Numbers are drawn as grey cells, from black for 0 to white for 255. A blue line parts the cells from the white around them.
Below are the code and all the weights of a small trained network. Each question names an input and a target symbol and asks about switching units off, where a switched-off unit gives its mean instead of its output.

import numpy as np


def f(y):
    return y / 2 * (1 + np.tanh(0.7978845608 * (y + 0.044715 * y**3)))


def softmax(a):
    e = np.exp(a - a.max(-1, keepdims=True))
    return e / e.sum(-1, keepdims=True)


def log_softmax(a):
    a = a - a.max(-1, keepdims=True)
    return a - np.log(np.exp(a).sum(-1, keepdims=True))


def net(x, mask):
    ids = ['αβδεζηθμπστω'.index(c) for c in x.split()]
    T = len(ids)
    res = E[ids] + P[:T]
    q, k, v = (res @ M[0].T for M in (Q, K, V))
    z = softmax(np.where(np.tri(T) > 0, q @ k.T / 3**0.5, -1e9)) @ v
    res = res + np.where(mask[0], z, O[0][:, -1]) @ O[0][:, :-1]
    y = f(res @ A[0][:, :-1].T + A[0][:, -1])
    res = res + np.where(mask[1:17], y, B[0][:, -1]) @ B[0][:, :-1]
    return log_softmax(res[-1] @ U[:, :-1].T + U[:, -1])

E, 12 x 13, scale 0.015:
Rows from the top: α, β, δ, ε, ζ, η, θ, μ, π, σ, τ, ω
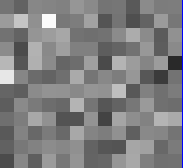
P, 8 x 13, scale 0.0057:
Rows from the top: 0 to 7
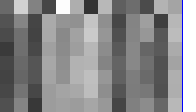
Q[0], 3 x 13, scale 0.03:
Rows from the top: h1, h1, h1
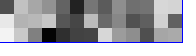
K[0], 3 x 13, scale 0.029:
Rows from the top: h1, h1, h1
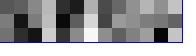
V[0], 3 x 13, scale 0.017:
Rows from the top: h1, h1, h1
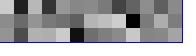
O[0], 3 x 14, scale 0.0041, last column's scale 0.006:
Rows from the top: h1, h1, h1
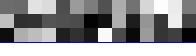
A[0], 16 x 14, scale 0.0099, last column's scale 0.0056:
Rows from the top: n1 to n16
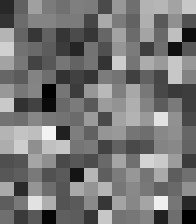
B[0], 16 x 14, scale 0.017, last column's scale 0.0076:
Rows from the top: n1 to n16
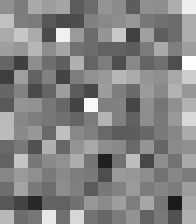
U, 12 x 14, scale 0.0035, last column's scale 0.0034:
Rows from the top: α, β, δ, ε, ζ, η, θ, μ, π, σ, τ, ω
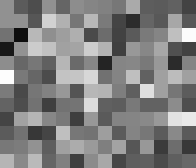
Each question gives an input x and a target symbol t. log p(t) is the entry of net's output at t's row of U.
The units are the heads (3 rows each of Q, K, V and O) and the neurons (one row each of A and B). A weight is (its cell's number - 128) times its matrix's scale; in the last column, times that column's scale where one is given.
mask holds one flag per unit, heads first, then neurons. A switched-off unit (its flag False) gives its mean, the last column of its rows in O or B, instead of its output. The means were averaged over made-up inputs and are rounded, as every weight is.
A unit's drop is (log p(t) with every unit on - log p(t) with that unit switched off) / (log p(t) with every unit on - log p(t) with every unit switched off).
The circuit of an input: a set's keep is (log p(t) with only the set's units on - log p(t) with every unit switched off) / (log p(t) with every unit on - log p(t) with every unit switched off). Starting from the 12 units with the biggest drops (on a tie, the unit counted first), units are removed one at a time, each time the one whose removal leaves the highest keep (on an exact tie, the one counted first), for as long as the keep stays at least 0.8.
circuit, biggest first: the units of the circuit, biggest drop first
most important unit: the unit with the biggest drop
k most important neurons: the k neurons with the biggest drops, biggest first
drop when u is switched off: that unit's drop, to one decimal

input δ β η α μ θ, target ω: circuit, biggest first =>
[h1; n2]
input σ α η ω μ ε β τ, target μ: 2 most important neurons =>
[n8; n5]
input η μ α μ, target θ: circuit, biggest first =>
[h1; n15; n9; n1]
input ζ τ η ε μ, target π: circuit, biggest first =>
[h1; n6; n5]
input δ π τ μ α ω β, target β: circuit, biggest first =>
[n11; n10]
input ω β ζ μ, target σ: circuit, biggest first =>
[h1; n7]
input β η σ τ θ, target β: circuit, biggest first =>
[h1; n16; n8]
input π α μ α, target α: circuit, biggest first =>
[h1; n16; n2; n6]
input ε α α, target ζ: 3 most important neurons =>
[n12; n15; n10]
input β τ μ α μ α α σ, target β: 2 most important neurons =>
[n16; n8]
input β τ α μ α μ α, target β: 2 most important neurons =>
[n16; n8]
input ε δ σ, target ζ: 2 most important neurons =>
[n12; n15]
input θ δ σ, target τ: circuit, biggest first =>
[h1; n3]
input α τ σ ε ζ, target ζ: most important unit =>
n15
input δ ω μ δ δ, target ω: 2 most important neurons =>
[n2; n10]
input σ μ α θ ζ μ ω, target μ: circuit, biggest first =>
[h1; n8; n5]
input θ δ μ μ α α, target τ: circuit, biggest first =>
[h1; n3]
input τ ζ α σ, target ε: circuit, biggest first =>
[h1]
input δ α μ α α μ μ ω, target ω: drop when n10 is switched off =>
0.1
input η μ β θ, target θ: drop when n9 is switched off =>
0.1
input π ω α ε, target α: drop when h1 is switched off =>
1.1
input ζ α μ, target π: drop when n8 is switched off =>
0.0
